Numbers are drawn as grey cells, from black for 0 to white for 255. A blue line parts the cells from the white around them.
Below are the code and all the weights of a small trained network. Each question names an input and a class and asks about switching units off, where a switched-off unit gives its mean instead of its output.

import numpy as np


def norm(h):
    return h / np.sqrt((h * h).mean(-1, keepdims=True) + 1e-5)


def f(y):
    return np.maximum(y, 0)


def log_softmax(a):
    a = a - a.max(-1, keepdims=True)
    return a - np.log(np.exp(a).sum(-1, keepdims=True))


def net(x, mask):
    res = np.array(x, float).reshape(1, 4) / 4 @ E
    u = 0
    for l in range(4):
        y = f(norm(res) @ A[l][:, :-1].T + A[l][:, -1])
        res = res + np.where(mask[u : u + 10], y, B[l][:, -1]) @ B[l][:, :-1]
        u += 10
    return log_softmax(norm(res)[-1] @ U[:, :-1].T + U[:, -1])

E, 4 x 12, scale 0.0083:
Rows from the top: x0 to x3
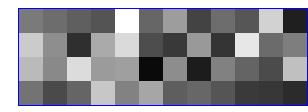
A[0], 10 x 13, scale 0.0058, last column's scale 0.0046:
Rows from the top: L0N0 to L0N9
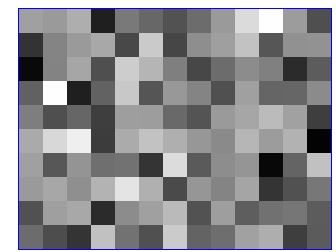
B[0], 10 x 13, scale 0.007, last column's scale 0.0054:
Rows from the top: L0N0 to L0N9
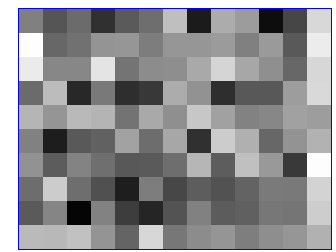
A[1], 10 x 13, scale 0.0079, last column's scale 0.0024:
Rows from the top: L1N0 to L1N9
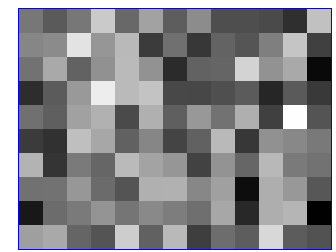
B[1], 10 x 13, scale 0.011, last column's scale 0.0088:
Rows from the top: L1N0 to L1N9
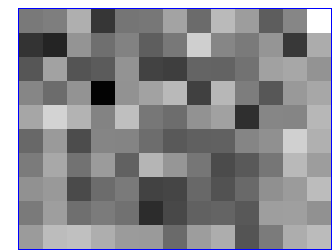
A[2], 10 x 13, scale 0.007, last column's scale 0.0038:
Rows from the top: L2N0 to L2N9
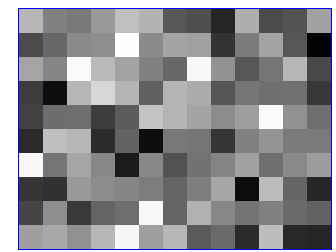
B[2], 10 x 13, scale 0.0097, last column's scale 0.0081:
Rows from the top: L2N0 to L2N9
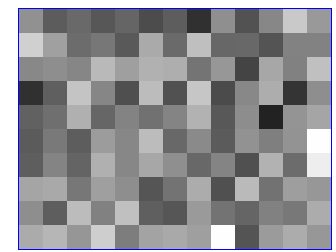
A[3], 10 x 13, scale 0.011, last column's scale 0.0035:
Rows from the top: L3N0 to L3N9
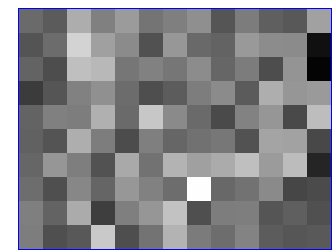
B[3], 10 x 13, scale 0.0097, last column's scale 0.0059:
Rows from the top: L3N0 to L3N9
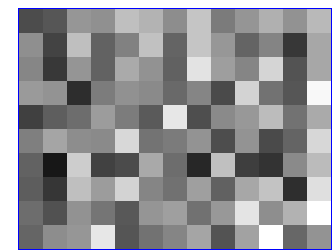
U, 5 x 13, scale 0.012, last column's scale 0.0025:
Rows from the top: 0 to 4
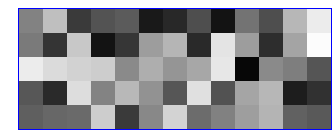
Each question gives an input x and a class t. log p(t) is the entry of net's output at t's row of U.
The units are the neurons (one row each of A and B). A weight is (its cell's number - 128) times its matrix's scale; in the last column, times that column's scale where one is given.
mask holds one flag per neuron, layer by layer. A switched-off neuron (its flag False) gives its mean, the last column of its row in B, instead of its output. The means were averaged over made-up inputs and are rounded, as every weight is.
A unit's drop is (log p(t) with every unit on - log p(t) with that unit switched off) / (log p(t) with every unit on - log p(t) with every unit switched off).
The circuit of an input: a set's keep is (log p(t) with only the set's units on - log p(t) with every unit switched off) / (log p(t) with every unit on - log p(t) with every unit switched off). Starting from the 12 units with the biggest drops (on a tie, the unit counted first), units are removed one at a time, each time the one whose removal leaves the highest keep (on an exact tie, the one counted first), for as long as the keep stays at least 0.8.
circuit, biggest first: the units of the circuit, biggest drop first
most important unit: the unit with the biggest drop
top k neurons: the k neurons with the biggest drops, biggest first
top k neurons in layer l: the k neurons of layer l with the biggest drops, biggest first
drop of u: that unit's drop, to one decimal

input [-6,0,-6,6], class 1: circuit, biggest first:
[L1N0]
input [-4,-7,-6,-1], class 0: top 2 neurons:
[L1N7, L0N6]
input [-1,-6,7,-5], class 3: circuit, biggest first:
[L1N1, L1N0]
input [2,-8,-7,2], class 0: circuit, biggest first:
[L1N7, L1N8]
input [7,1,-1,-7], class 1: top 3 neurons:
[L0N0, L3N6, L0N3]
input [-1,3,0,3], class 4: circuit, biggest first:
[L3N4, L2N6]
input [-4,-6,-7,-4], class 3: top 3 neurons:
[L0N1, L3N7, L2N4]
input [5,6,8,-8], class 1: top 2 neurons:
[L0N0, L3N6]
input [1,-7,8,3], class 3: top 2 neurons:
[L1N1, L0N6]
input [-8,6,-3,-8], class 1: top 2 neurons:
[L3N6, L0N0]
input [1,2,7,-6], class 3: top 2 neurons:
[L1N1, L1N0]
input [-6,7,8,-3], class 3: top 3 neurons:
[L1N1, L1N7, L0N8]
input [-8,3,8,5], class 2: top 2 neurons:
[L1N4, L2N2]
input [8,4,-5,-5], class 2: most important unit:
L1N9
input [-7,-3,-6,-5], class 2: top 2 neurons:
[L1N4, L1N0]
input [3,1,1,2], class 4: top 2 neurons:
[L1N4, L3N4]
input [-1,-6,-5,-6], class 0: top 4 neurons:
[L1N7, L1N0, L0N6, L0N8]
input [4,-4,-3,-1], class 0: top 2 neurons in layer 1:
[L1N7, L1N4]
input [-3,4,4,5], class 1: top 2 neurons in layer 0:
[L0N8, L0N3]
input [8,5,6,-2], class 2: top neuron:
[L1N9]
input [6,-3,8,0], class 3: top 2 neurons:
[L1N1, L2N3]
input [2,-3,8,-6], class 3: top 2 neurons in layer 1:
[L1N1, L1N0]
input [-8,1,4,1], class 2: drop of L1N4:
0.3
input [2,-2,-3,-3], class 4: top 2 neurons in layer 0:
[L0N0, L0N2]
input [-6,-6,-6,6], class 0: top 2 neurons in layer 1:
[L1N7, L1N5]
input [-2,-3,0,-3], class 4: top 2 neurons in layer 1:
[L1N0, L1N3]
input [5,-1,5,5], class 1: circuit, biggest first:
[L1N3]
